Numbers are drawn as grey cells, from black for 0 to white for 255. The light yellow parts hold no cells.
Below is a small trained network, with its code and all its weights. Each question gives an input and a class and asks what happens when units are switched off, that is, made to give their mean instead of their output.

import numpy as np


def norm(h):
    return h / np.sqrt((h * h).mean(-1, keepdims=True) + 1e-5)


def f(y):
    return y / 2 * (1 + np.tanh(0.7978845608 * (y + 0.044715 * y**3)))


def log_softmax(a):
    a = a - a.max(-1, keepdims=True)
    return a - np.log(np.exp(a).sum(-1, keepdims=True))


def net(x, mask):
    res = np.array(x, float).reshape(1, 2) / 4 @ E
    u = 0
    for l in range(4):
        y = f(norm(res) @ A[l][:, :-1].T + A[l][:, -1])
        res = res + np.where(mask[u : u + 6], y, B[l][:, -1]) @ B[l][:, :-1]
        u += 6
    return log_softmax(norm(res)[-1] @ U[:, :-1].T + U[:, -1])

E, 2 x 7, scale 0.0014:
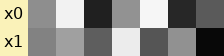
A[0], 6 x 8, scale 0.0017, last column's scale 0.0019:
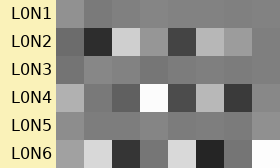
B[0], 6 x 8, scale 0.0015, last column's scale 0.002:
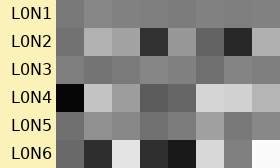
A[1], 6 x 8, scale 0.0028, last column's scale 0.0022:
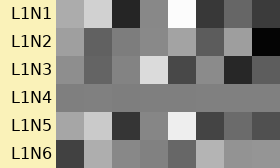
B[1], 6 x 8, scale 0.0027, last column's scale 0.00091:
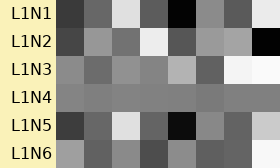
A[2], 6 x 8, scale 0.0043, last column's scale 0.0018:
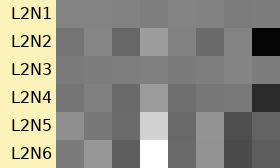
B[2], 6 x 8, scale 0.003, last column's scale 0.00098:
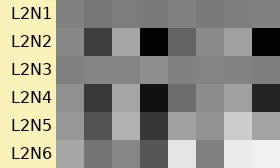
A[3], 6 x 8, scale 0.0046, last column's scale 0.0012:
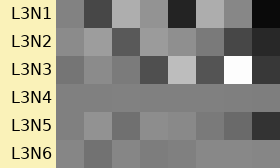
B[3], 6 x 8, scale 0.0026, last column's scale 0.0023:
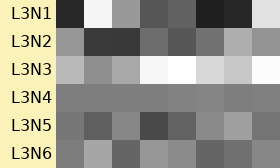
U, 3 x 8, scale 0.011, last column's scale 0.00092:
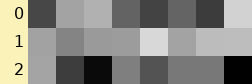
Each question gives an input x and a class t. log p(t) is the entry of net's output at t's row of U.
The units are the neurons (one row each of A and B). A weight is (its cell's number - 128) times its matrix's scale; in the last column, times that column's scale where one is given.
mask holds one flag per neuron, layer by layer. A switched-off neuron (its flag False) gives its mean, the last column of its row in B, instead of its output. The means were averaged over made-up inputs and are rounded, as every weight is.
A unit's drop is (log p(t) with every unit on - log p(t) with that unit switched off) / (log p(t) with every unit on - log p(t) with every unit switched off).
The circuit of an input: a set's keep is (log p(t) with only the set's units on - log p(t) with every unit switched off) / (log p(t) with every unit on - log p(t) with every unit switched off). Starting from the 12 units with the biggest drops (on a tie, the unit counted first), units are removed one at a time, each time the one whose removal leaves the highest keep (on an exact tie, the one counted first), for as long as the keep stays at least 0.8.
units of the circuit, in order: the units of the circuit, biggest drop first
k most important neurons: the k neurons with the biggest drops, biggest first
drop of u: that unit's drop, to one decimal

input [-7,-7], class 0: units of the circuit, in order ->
L2N6, L3N1
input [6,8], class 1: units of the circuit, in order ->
L2N6
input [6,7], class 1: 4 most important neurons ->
L2N6, L2N5, L0N2, L1N3
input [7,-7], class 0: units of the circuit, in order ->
L1N1, L1N5
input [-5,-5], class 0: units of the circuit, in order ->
L2N6, L3N1
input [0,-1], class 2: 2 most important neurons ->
L2N6, L3N3
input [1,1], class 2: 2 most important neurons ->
L1N1, L1N5
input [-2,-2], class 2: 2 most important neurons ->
L2N6, L1N3
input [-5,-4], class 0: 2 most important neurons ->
L2N6, L1N3
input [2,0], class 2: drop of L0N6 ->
1.0
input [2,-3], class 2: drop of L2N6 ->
0.8
